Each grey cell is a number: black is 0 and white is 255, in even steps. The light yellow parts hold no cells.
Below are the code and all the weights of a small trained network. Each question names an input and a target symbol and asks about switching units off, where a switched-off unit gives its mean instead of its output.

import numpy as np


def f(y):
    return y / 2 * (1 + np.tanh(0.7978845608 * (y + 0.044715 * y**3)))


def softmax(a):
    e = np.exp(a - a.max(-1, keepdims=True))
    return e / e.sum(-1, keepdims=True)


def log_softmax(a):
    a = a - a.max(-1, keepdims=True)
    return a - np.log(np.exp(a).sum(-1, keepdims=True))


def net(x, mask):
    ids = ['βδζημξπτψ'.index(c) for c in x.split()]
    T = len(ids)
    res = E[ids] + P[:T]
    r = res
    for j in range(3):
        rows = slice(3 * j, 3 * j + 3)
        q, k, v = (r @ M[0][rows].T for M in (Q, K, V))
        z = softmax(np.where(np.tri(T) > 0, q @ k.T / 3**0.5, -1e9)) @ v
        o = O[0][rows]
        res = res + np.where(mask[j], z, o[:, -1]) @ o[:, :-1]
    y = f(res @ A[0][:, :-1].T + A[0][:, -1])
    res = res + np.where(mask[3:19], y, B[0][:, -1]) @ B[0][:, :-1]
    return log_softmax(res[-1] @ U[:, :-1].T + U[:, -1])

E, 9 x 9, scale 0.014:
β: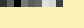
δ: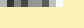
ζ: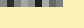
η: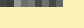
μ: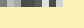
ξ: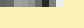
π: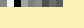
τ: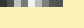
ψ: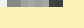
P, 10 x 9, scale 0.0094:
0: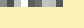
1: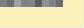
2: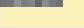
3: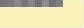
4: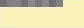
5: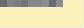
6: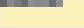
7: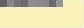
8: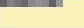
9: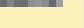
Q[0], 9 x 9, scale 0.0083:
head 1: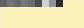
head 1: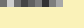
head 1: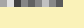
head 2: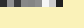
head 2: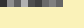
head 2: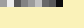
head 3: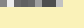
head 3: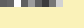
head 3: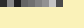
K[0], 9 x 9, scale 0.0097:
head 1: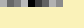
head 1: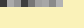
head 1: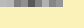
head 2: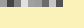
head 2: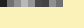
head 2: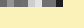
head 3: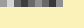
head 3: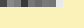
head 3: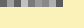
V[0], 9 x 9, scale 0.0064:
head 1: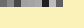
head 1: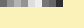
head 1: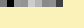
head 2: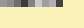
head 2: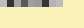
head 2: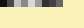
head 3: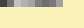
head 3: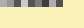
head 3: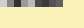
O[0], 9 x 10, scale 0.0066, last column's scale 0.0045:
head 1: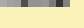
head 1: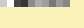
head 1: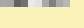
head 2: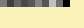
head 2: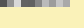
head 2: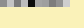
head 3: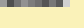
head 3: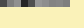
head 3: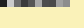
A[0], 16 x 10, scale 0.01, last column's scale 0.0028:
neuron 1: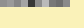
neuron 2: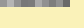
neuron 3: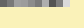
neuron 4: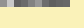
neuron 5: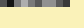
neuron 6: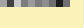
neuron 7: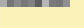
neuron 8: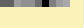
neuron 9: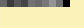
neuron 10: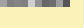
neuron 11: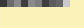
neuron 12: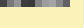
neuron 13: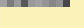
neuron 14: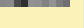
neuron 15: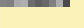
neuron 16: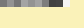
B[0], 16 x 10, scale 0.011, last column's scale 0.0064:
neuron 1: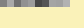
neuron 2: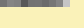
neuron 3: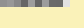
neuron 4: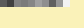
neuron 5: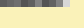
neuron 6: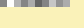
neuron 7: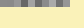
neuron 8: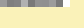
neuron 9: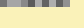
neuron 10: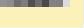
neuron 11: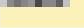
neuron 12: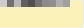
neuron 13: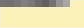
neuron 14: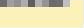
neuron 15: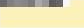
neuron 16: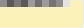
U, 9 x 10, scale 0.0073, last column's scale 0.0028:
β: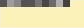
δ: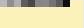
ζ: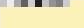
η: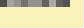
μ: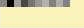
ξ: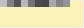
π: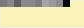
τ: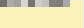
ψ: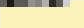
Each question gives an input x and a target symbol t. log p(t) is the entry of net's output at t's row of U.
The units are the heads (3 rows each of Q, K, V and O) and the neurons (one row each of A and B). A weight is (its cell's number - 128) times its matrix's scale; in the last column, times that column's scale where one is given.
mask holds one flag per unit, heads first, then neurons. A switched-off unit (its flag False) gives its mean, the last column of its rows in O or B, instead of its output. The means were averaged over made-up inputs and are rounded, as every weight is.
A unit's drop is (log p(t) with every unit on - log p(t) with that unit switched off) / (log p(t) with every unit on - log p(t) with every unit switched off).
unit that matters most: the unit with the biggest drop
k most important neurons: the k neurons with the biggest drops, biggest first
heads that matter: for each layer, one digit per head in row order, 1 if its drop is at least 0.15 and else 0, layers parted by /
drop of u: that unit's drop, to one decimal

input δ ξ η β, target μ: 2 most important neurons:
[neuron 12; neuron 5]
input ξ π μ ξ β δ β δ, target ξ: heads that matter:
010
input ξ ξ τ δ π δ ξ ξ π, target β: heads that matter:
011
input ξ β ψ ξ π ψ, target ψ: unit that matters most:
head 3
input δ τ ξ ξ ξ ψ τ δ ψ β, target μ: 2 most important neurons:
[neuron 12; neuron 6]
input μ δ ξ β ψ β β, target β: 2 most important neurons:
[neuron 5; neuron 9]
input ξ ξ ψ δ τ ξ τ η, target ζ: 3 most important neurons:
[neuron 4; neuron 3; neuron 5]
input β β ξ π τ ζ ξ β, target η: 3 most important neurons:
[neuron 9; neuron 6; neuron 5]
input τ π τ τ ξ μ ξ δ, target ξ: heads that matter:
011
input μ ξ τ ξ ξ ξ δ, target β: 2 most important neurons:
[neuron 10; neuron 13]
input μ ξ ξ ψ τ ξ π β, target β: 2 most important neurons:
[neuron 5; neuron 1]
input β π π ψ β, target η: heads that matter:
010
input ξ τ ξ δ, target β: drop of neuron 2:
0.2
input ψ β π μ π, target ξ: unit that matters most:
head 1
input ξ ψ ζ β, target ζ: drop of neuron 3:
0.1
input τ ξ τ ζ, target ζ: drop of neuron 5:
-0.1
